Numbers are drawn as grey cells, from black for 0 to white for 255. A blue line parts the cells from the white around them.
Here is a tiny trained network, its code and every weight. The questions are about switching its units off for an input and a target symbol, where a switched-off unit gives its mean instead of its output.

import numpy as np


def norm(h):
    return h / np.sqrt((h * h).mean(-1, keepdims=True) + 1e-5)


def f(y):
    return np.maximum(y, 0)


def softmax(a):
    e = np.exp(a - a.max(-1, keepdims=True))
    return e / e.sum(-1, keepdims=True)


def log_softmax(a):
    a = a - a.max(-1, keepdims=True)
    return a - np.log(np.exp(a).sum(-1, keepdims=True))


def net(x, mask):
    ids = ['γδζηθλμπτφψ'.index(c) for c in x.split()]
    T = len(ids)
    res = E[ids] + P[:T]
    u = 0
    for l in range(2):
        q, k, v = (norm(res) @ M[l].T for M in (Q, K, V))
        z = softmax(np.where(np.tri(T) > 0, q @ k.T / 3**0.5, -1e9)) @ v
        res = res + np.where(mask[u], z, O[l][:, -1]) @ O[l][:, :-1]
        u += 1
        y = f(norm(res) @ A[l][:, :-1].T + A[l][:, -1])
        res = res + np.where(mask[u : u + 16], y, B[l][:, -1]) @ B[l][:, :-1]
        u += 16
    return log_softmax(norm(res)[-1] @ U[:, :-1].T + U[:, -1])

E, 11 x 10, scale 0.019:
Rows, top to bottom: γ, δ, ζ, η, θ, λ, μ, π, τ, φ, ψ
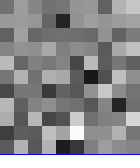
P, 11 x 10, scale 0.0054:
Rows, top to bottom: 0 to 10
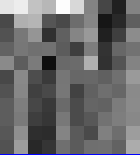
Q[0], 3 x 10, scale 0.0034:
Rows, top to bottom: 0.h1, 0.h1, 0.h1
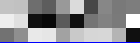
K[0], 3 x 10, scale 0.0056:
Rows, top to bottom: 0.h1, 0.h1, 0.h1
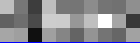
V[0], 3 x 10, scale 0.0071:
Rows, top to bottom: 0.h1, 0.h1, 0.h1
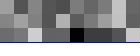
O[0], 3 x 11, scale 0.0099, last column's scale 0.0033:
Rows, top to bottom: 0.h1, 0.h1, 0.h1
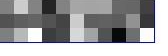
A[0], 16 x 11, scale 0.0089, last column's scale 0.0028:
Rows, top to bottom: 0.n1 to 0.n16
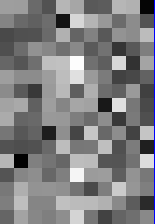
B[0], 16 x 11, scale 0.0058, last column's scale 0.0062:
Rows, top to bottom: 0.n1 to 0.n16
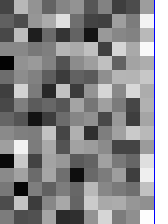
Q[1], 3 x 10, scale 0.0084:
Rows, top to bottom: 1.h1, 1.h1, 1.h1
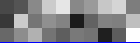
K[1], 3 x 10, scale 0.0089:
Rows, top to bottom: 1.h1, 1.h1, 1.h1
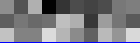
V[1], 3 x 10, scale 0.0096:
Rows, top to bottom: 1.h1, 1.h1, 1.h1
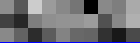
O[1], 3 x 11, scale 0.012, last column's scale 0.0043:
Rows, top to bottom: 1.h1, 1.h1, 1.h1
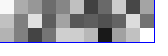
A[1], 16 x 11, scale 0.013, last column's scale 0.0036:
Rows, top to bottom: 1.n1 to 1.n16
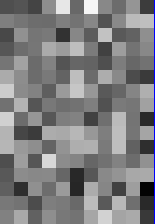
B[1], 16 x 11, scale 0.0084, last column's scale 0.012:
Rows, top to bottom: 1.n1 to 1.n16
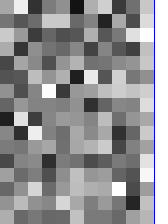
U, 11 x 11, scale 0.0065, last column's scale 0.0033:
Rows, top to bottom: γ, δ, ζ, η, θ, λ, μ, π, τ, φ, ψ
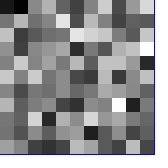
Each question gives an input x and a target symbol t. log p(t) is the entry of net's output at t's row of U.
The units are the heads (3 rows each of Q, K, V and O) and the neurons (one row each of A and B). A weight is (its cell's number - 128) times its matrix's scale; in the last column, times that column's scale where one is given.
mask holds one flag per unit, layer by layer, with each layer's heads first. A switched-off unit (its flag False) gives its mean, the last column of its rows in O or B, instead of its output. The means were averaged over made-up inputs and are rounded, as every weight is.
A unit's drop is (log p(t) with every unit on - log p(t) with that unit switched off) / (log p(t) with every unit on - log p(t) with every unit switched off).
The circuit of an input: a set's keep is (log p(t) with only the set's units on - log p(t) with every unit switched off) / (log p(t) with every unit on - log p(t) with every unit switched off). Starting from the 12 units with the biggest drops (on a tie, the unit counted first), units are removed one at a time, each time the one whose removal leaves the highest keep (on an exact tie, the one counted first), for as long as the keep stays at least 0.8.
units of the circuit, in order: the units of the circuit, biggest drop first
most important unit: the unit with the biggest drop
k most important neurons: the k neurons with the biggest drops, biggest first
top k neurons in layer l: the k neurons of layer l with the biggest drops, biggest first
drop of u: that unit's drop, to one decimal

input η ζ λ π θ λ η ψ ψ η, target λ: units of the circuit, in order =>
0.h1, 1.h1
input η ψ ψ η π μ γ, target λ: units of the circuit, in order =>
1.h1
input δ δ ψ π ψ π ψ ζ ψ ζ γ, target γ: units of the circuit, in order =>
1.h1, 0.h1
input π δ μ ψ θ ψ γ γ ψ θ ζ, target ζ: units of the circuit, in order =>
1.h1, 1.n10
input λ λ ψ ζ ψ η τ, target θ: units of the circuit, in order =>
1.h1, 1.n9
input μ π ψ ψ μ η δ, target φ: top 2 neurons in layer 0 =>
0.n2, 0.n11
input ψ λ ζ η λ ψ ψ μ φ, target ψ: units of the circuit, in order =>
0.n16, 1.n3, 0.h1
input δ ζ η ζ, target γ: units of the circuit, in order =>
1.h1, 0.h1
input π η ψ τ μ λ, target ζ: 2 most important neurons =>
0.n9, 0.n12
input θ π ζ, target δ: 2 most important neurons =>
1.n1, 0.n9
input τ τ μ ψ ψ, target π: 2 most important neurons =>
1.n6, 0.n4
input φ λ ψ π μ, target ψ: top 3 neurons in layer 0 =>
0.n10, 0.n11, 0.n2
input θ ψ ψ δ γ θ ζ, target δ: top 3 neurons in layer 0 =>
0.n9, 0.n12, 0.n4
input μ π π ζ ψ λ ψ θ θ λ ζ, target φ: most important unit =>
0.h1
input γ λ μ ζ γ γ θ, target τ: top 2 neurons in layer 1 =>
1.n14, 1.n13
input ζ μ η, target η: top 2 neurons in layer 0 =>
0.n9, 0.n4
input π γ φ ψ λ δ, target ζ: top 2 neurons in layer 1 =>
1.n10, 1.n16
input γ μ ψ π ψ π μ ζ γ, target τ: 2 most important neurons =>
1.n14, 0.n8
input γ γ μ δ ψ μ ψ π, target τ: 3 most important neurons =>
1.n14, 0.n8, 0.n14
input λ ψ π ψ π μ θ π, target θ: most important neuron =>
0.n6
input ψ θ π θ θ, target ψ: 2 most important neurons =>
1.n3, 0.n10
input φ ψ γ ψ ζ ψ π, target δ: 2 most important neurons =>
0.n9, 1.n1
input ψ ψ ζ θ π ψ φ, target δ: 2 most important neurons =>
1.n1, 0.n9
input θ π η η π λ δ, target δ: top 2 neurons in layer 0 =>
0.n12, 0.n9
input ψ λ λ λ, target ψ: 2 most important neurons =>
1.n3, 0.n2
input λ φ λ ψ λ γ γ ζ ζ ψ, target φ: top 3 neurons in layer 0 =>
0.n16, 0.n14, 0.n1
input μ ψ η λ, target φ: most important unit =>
0.n11
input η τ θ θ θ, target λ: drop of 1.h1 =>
1.0
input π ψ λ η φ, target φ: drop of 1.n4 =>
0.2
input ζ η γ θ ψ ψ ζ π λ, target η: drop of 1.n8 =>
0.0
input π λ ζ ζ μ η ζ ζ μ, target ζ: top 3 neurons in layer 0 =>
0.n9, 0.n12, 0.n16
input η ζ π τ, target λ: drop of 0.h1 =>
0.8
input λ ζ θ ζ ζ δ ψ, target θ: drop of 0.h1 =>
0.1
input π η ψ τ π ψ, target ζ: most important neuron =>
0.n9
